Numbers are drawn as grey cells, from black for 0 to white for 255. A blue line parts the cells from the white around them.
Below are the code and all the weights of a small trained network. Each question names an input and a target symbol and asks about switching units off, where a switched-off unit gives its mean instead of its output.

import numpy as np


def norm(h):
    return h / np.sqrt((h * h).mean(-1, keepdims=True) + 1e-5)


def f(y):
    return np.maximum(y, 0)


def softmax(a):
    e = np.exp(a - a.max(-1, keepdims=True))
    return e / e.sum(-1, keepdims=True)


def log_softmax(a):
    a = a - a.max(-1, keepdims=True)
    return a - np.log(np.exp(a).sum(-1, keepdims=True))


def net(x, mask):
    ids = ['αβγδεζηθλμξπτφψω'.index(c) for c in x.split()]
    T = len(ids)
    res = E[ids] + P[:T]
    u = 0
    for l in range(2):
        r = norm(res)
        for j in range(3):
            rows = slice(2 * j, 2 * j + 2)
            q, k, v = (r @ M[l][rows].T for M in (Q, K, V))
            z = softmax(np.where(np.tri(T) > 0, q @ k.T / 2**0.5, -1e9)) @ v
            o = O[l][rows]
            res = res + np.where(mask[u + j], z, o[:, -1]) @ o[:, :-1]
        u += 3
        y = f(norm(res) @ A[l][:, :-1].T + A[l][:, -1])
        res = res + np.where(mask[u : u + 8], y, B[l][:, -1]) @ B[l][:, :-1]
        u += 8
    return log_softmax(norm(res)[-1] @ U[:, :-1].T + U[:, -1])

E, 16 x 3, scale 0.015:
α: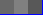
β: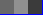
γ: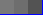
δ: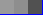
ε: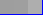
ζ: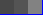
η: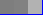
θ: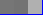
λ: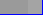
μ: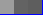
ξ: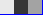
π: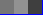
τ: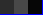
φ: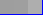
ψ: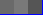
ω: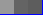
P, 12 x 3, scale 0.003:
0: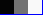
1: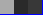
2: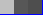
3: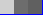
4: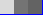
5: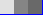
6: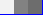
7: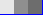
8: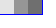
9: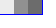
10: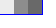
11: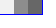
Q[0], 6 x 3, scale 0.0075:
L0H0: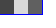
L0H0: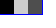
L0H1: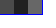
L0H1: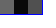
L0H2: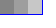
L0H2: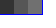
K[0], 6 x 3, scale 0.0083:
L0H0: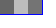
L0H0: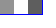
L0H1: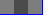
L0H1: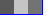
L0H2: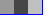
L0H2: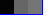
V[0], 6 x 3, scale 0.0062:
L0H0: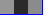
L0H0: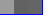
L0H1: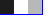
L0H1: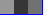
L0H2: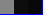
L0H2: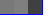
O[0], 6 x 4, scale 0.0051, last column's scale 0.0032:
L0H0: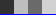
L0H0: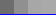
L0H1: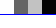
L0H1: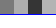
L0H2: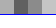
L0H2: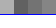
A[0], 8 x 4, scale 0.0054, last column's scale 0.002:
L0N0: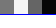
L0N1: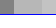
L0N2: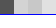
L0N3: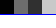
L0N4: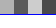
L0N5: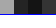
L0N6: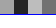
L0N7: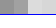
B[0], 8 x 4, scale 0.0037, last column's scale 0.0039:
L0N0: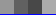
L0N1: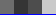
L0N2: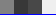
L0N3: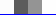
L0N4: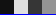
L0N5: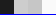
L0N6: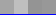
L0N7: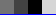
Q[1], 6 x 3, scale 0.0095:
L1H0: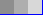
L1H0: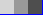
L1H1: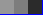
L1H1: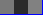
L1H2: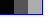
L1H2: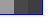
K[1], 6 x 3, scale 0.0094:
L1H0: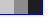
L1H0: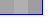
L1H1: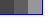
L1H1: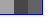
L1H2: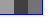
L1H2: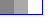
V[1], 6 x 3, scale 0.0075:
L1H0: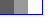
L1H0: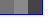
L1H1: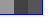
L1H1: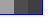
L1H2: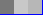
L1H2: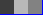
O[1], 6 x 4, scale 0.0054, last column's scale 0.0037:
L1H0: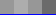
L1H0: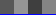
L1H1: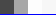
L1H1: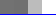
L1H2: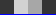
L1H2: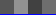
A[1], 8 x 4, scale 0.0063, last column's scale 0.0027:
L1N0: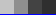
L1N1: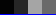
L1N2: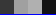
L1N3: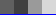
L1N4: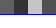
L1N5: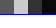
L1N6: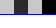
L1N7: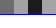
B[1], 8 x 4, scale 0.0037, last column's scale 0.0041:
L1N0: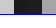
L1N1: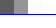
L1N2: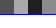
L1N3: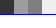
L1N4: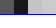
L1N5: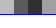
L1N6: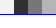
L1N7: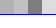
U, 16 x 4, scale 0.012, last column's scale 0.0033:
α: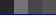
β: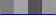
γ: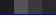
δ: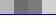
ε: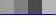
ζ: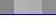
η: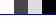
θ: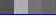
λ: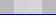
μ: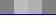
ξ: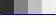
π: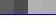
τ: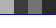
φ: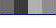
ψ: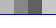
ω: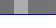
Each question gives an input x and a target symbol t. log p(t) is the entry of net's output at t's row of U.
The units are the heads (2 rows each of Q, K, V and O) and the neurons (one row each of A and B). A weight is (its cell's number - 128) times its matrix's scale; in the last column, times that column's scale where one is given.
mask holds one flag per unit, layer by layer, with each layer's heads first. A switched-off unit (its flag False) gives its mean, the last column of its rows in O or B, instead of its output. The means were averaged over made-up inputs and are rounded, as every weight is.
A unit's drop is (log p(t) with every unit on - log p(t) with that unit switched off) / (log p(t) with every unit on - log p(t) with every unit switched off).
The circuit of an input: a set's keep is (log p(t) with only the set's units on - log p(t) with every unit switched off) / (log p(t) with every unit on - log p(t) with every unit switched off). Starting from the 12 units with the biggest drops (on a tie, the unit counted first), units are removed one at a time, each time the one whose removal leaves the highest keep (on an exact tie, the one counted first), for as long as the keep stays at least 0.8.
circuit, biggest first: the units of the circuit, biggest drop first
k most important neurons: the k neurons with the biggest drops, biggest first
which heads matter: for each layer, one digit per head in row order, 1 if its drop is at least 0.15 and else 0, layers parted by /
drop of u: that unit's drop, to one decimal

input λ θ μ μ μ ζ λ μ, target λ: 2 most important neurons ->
[L0N3 L0N4]
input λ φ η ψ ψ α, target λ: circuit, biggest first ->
[L0H1 L1H0 L0H2 L1H2]
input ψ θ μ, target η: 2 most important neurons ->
[L0N7 L0N5]
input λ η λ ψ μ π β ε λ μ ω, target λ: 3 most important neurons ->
[L0N4 L0N3 L0N5]
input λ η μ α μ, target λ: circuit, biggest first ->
[L0H1 L1H0 L1H2 L0H2]
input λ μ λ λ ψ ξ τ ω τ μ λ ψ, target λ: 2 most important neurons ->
[L0N4 L0N3]
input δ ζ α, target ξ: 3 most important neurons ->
[L0N5 L0N2 L0N7]
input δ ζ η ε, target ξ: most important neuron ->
[L0N3]
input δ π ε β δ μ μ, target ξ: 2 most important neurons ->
[L0N5 L0N3]
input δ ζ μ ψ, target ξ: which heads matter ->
101 / 000
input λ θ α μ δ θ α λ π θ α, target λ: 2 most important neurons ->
[L0N4 L0N3]
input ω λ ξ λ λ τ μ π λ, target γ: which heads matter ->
010 / 100
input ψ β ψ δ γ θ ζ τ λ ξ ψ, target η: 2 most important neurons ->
[L0N3 L0N7]
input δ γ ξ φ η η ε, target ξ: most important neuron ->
[L0N2]
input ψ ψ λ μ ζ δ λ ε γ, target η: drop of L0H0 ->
0.2
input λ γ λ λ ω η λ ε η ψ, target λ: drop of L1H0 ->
0.4
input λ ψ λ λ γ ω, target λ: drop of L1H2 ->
0.2
